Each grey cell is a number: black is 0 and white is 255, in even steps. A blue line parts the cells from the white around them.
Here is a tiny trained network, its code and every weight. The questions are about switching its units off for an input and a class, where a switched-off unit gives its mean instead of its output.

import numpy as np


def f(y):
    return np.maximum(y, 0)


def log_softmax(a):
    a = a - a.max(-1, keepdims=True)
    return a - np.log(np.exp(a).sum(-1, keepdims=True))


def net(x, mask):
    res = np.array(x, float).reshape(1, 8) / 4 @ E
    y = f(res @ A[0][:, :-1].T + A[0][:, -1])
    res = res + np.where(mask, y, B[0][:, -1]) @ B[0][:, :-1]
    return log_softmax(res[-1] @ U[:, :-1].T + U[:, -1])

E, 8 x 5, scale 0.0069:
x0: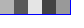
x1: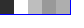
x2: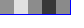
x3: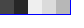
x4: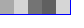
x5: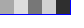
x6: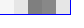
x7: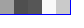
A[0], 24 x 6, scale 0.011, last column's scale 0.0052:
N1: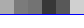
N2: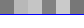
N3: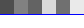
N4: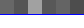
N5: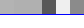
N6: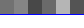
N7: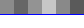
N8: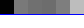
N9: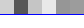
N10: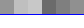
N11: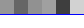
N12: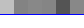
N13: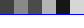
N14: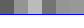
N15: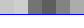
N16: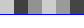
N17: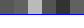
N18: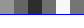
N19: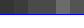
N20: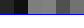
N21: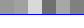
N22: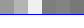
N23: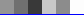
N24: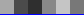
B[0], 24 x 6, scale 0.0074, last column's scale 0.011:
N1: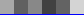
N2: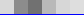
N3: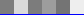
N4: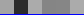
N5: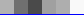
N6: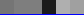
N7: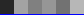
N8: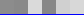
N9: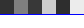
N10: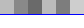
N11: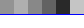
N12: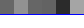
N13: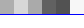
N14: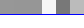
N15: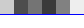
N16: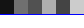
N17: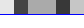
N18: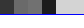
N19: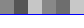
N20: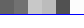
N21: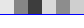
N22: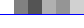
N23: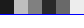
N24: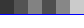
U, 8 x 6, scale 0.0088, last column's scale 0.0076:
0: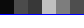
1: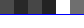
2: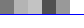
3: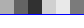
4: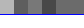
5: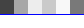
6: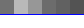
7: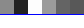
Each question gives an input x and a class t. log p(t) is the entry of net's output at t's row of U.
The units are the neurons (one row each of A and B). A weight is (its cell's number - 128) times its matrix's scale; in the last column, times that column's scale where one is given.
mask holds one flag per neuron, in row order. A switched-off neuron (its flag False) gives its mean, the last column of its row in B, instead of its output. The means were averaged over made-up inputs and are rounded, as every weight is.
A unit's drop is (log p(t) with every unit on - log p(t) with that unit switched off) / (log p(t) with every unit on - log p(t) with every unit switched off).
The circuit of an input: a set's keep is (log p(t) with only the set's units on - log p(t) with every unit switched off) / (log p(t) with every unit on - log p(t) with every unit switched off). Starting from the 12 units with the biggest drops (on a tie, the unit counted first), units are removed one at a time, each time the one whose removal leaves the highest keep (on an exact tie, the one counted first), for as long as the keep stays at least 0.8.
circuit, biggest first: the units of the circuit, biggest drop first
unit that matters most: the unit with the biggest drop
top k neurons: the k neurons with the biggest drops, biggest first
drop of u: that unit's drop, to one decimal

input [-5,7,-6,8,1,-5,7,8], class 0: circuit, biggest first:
[N9]
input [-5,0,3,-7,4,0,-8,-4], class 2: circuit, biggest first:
[N8 N9]
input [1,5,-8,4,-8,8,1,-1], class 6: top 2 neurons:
[N13 N11]
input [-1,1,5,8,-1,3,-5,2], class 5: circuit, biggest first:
[N15 N8]
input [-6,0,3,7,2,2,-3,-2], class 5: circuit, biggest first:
[N8 N15]
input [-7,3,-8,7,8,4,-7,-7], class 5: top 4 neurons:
[N8 N3 N15 N1]
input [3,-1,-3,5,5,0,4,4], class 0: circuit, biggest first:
[N9 N16]
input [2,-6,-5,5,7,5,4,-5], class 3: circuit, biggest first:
[N20 N13]
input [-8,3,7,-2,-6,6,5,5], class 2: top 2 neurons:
[N9 N16]
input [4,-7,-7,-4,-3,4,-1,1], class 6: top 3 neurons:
[N11 N13 N23]
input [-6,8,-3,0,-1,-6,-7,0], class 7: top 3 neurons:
[N19 N17 N20]
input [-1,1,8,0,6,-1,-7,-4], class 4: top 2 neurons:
[N20 N1]
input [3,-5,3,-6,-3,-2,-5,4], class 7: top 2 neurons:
[N19 N20]
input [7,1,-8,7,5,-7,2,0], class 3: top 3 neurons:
[N2 N21 N5]
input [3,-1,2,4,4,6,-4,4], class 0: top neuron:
[N9]
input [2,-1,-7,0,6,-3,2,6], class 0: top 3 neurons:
[N9 N16 N15]
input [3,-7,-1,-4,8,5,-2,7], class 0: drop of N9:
0.3
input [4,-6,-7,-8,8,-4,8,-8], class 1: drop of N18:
0.1
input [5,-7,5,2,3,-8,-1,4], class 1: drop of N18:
0.0
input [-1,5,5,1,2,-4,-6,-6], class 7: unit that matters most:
N17
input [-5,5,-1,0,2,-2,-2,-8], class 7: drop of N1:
-0.1
